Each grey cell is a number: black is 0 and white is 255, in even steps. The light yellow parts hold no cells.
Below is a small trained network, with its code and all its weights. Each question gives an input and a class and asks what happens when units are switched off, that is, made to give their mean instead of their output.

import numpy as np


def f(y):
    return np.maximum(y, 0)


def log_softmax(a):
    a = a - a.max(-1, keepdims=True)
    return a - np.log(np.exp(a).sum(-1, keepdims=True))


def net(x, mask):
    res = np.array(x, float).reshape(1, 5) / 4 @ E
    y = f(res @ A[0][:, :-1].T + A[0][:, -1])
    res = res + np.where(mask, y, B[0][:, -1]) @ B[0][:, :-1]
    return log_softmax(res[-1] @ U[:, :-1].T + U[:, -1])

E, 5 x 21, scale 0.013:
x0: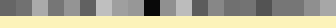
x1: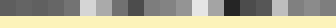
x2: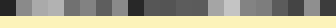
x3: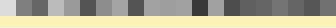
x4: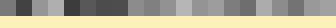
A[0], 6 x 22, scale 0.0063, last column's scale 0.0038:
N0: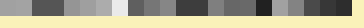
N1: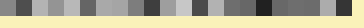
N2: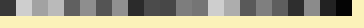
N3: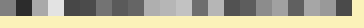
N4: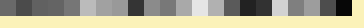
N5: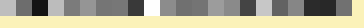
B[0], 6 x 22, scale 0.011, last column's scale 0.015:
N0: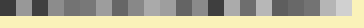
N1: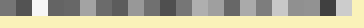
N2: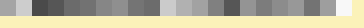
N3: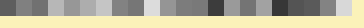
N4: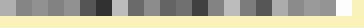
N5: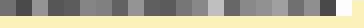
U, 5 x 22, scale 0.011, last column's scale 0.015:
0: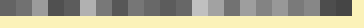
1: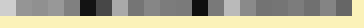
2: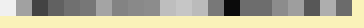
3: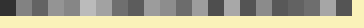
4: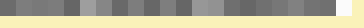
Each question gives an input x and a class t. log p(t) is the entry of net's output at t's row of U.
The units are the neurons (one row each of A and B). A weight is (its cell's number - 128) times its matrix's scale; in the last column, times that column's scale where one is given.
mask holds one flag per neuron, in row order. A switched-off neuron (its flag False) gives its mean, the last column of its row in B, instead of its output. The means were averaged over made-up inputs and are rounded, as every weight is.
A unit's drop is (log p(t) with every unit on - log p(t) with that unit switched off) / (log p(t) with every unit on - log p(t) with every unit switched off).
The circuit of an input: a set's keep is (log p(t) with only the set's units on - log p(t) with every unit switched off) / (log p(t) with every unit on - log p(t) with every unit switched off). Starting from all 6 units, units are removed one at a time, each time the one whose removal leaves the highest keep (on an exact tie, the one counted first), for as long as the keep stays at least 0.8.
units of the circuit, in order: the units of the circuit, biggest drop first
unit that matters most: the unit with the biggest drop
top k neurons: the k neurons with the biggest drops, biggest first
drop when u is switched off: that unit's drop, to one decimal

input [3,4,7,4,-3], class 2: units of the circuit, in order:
N2
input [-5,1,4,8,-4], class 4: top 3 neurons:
N5; N0; N1
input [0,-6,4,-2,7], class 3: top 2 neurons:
N4; N3
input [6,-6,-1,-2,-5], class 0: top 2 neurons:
N4; N1
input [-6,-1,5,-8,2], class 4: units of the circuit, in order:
N1; N5; N3; N2
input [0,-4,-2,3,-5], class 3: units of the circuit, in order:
N4; N0
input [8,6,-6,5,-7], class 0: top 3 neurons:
N1; N2; N3
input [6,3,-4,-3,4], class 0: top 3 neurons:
N2; N1; N0
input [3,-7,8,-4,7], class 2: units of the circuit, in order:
N2; N4
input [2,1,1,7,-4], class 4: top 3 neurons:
N0; N1; N3
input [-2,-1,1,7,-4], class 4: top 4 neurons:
N5; N3; N0; N4
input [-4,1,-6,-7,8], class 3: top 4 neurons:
N2; N5; N1; N3
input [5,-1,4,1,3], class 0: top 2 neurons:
N1; N4
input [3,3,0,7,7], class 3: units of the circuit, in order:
N3
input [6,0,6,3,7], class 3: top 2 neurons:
N3; N5
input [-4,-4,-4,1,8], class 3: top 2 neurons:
N3; N4
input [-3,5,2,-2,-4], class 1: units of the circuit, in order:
N4; N1
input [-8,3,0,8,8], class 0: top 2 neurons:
N5; N0
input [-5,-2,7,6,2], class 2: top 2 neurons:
N2; N1
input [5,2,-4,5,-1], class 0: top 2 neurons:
N1; N2
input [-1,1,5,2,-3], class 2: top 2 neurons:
N2; N3
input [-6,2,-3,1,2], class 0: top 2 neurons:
N5; N2
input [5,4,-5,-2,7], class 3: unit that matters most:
N3
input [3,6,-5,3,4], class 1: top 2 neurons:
N4; N2
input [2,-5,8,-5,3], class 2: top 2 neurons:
N2; N4
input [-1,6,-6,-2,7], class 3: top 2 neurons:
N3; N2
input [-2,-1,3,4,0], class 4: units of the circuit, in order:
N4
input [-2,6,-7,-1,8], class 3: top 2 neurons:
N3; N2
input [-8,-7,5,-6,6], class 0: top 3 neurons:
N4; N0; N3
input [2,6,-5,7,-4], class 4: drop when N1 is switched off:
0.4
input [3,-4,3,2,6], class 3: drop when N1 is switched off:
0.0
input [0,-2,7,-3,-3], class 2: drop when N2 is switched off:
0.6
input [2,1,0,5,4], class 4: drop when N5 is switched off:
-0.1
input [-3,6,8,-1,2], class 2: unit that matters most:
N2
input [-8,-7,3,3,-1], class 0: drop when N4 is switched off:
0.3
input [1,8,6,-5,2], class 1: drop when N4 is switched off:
0.8
